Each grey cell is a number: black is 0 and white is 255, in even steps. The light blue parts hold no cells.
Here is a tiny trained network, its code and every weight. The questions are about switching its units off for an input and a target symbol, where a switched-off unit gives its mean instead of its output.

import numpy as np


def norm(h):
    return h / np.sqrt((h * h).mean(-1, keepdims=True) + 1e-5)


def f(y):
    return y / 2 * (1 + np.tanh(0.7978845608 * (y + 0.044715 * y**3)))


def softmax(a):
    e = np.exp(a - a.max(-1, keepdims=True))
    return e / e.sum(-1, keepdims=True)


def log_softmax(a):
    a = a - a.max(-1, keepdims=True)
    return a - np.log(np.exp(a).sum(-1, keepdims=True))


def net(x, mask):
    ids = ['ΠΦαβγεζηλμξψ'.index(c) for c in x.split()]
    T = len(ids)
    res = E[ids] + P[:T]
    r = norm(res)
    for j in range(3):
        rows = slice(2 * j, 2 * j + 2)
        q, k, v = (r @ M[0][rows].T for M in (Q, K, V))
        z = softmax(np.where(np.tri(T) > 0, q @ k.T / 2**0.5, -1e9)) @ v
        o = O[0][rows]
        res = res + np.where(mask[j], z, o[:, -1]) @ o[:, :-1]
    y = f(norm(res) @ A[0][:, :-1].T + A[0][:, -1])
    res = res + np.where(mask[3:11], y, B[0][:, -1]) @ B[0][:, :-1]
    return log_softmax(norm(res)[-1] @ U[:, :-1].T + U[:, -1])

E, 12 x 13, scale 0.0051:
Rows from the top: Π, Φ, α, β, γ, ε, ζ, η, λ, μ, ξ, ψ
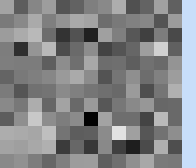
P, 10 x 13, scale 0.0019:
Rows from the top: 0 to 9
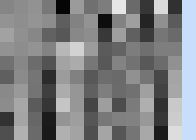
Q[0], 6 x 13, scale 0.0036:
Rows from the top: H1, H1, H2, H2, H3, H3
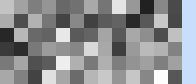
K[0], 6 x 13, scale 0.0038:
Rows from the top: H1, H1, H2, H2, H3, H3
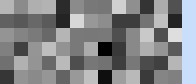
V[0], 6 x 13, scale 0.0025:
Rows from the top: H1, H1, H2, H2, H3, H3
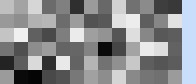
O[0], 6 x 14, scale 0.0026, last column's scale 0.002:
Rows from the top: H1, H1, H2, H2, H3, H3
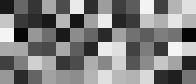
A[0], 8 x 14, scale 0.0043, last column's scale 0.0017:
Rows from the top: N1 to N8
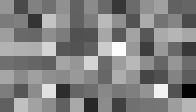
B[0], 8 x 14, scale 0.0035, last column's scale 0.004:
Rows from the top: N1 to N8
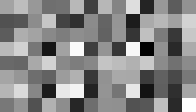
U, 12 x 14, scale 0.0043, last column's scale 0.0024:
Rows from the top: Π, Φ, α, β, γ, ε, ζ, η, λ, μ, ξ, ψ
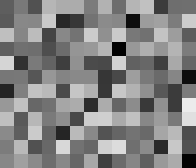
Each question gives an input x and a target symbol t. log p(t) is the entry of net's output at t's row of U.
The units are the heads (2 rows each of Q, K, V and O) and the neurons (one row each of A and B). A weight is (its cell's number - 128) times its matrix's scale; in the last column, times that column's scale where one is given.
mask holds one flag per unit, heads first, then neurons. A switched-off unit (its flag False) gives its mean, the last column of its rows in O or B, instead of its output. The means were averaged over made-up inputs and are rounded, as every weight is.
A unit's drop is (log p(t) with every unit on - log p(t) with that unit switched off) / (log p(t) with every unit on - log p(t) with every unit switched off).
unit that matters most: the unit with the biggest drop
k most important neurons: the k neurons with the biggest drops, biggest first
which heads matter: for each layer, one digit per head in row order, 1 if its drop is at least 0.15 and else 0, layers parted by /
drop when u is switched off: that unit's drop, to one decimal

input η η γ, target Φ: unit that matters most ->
H1
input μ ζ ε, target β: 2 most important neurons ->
N8, N7
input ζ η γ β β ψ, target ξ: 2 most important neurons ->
N2, N3
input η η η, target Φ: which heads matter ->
101
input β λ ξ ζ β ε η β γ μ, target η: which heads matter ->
010
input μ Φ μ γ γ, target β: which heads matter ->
110
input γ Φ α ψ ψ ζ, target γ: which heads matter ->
010
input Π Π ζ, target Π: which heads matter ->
001
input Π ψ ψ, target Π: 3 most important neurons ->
N5, N2, N3
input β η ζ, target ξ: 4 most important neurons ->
N2, N6, N8, N5
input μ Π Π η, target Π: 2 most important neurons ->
N5, N2
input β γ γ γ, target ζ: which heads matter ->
101
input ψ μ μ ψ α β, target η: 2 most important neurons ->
N7, N1
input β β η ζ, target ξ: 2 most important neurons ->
N2, N6
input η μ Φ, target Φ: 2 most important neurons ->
N7, N4
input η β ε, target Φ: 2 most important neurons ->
N4, N7
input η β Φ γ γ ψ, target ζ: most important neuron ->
N2
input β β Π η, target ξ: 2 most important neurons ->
N3, N2
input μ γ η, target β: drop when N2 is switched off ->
0.2
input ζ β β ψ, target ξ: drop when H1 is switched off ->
0.1
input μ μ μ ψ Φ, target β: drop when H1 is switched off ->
1.5
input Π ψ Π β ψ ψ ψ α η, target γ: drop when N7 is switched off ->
0.1
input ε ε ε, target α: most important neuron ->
N2
